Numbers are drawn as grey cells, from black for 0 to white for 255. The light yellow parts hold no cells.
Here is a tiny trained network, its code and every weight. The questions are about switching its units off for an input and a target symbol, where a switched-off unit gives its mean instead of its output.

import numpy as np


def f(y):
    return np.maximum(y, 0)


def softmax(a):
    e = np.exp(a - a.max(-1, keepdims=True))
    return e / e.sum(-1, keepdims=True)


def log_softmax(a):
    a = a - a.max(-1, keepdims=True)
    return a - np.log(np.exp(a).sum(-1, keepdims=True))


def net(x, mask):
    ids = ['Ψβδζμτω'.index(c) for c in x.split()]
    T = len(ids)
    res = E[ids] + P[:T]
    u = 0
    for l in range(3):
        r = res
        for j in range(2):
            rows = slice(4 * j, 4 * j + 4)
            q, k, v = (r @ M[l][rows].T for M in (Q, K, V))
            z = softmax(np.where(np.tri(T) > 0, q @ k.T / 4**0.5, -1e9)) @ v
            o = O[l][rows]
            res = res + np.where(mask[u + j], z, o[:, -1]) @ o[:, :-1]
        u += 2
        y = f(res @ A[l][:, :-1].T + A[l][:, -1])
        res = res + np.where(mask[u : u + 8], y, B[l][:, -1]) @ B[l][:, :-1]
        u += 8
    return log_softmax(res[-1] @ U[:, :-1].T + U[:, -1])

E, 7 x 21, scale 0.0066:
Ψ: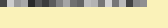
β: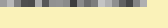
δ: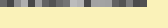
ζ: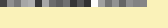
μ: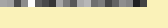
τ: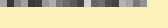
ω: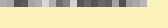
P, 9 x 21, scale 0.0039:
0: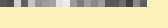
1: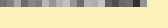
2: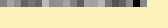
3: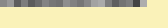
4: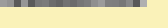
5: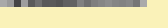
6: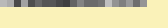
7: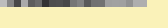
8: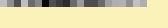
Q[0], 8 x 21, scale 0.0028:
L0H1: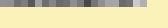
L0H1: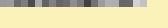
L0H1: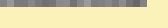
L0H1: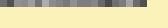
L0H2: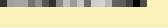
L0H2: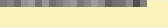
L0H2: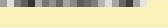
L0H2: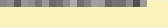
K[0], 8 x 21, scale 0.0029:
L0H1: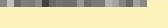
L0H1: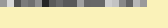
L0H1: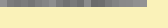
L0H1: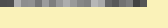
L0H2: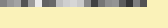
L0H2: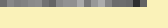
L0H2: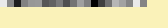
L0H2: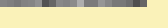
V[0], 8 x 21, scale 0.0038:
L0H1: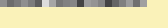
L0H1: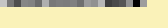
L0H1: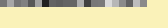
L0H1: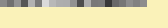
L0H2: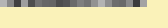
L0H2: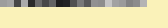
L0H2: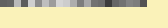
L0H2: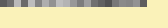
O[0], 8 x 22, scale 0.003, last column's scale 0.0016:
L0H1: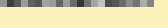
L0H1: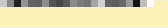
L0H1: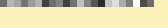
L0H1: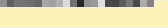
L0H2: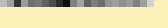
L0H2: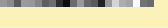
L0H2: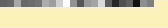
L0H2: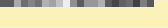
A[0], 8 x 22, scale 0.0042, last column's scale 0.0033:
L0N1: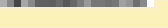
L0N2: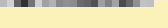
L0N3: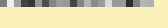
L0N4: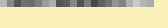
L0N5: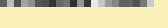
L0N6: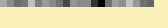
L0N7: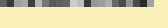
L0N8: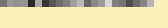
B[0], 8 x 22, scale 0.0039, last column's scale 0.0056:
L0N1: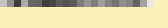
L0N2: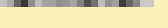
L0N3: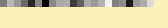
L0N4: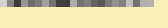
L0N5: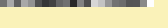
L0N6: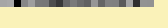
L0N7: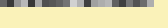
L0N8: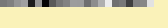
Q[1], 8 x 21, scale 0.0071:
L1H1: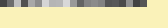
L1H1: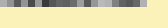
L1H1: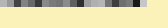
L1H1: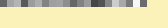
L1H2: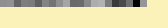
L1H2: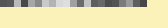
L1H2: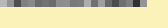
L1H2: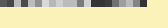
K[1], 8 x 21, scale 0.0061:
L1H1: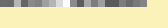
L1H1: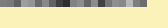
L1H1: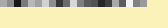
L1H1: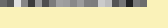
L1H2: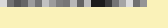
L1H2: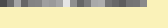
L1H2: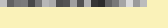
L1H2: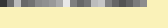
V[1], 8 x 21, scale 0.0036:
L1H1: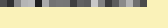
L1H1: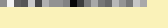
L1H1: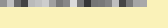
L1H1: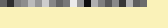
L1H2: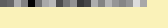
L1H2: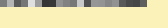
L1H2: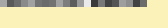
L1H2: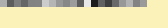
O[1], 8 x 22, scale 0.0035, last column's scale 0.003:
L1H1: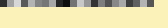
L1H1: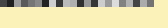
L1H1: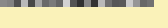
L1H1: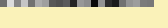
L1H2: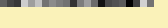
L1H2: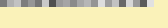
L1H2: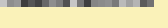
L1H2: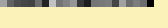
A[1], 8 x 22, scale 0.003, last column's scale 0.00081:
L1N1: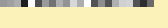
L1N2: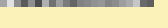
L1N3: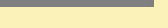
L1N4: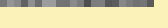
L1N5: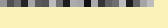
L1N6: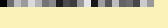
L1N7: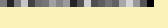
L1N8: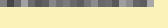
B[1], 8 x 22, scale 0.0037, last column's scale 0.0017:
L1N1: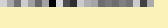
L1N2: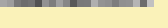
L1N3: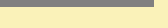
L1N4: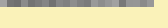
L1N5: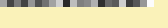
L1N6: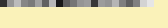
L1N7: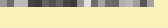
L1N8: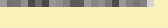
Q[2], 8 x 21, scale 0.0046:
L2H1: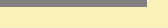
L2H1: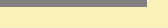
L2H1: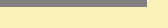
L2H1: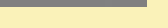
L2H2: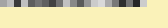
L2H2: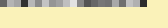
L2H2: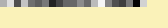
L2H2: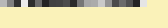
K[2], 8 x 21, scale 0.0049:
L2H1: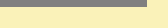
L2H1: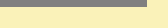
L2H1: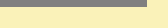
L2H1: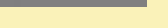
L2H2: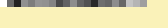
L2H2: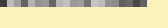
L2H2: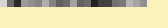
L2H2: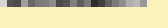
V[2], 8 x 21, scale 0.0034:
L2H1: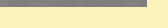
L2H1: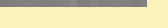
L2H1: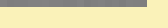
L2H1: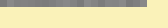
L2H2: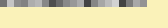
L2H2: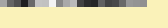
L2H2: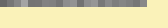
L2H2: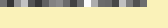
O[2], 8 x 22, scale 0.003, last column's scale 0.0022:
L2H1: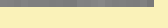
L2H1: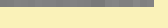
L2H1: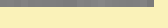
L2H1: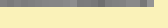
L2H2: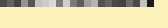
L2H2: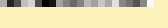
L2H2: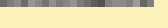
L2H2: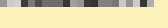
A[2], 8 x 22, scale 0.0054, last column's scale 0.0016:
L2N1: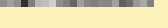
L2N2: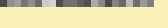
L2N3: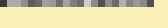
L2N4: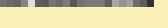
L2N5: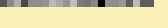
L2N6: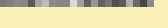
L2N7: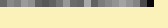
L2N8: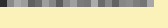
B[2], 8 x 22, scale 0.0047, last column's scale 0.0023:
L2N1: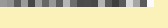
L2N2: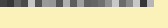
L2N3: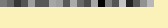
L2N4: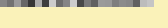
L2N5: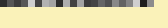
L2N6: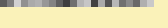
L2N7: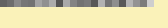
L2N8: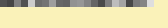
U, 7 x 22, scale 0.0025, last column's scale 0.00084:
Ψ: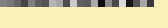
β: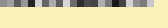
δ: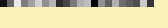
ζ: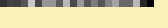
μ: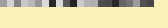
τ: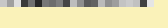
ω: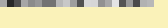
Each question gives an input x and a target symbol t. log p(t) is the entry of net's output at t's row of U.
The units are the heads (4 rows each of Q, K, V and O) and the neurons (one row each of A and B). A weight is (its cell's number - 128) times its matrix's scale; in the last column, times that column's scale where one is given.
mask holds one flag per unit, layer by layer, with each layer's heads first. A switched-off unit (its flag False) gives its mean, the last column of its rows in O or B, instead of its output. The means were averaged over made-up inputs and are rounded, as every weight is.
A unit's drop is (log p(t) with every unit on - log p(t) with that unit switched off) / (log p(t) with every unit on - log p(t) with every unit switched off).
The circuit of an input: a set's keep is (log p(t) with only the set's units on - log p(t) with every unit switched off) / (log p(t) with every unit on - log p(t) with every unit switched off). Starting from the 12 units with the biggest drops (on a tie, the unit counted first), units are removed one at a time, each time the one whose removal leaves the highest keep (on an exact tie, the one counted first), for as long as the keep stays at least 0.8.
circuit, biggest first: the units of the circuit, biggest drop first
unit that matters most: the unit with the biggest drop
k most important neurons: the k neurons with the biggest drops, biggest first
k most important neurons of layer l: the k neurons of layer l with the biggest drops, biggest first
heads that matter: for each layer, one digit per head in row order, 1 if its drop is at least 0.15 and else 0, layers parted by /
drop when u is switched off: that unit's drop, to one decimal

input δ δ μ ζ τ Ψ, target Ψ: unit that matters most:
L1H1
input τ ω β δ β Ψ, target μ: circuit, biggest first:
(L0N3 L0H2 L1H1 L1H2)
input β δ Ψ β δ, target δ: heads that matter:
00 / 01 / 01
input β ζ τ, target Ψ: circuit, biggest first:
(L1H2 L1H1 L1N5 L0N5)
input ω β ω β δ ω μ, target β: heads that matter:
00 / 10 / 00
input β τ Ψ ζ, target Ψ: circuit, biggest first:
(L1H2 L0N5 L1N5 L1H1)
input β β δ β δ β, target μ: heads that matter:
00 / 11 / 00
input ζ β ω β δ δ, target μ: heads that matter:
11 / 11 / 00
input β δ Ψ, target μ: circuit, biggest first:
(L1H1 L0N3 L0N7)
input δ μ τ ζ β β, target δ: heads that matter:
11 / 11 / 00
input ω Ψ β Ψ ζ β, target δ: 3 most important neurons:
(L1N6 L0N3 L0N8)
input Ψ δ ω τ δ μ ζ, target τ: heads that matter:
01 / 01 / 01
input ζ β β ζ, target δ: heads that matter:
00 / 11 / 00
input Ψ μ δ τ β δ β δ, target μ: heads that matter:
01 / 11 / 00
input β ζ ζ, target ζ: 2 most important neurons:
(L2N2 L0N3)
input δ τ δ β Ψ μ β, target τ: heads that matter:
00 / 01 / 01
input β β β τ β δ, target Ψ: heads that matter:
00 / 11 / 00
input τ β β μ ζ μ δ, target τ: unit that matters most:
L1H2
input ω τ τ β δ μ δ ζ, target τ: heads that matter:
00 / 01 / 01
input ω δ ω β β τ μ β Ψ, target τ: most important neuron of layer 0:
(L0N3)
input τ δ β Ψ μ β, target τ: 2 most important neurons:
(L0N5 L0N3)
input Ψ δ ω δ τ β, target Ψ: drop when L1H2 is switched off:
0.7
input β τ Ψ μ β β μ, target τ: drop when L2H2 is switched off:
0.3
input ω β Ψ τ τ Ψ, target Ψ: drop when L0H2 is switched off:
0.0
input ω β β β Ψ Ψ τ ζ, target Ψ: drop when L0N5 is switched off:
0.2
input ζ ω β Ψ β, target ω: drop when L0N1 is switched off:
0.1
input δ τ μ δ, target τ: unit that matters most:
L2H2
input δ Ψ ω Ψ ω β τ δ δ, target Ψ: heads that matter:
01 / 11 / 00
